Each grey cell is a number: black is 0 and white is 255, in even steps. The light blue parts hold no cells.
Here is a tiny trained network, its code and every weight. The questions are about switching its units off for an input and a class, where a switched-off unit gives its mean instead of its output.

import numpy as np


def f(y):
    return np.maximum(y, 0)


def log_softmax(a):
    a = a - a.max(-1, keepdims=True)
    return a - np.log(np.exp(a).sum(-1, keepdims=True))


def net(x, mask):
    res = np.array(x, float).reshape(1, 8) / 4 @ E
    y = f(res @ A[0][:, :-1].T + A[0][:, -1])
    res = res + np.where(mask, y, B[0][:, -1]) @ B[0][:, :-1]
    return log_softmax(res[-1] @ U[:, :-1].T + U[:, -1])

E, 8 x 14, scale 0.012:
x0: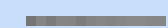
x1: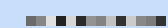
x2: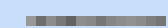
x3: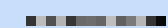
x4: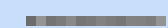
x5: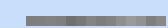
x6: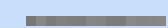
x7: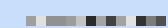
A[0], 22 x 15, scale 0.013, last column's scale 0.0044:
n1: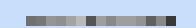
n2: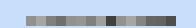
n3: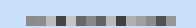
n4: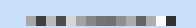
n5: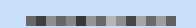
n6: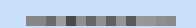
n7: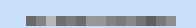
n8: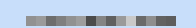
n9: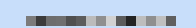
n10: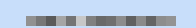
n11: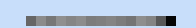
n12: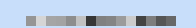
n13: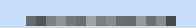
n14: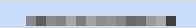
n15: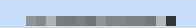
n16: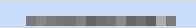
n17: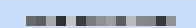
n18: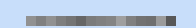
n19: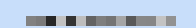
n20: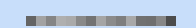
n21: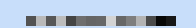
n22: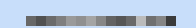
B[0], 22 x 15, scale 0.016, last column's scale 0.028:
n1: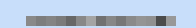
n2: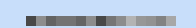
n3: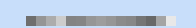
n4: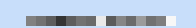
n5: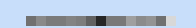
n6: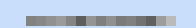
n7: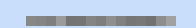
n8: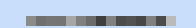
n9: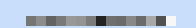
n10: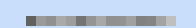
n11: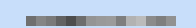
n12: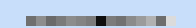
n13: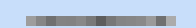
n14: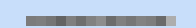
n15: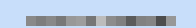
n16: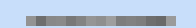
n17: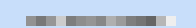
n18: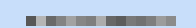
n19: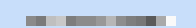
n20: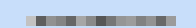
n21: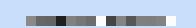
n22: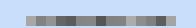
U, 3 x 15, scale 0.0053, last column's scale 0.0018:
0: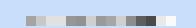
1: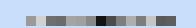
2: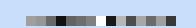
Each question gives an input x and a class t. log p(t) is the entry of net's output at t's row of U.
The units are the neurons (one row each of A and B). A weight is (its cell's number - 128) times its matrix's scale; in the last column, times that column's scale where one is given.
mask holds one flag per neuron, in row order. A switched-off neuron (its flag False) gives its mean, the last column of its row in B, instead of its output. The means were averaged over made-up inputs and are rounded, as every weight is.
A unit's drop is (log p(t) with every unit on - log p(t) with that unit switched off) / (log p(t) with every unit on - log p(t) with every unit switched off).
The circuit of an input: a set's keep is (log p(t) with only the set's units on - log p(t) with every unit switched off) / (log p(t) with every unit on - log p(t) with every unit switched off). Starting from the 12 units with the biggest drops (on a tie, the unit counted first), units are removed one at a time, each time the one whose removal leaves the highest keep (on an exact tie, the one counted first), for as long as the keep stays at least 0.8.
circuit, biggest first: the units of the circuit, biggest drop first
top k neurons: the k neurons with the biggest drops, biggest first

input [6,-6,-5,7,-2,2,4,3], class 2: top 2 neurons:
(n21, n17)
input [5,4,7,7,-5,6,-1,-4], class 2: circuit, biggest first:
(n21)
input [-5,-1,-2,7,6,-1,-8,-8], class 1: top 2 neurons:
(n9, n5)
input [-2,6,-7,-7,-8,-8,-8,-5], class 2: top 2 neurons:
(n4, n19)
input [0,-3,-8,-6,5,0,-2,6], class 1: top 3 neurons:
(n21, n12, n8)
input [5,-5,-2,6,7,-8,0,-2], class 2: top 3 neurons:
(n21, n17, n3)
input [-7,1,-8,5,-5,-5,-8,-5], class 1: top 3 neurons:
(n4, n9, n5)
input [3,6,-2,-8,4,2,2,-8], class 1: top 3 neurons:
(n9, n5, n21)
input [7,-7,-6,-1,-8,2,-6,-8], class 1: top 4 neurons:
(n9, n17, n5, n3)
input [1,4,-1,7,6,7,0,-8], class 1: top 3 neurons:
(n9, n5, n4)
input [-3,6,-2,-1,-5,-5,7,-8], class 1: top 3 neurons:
(n9, n5, n19)
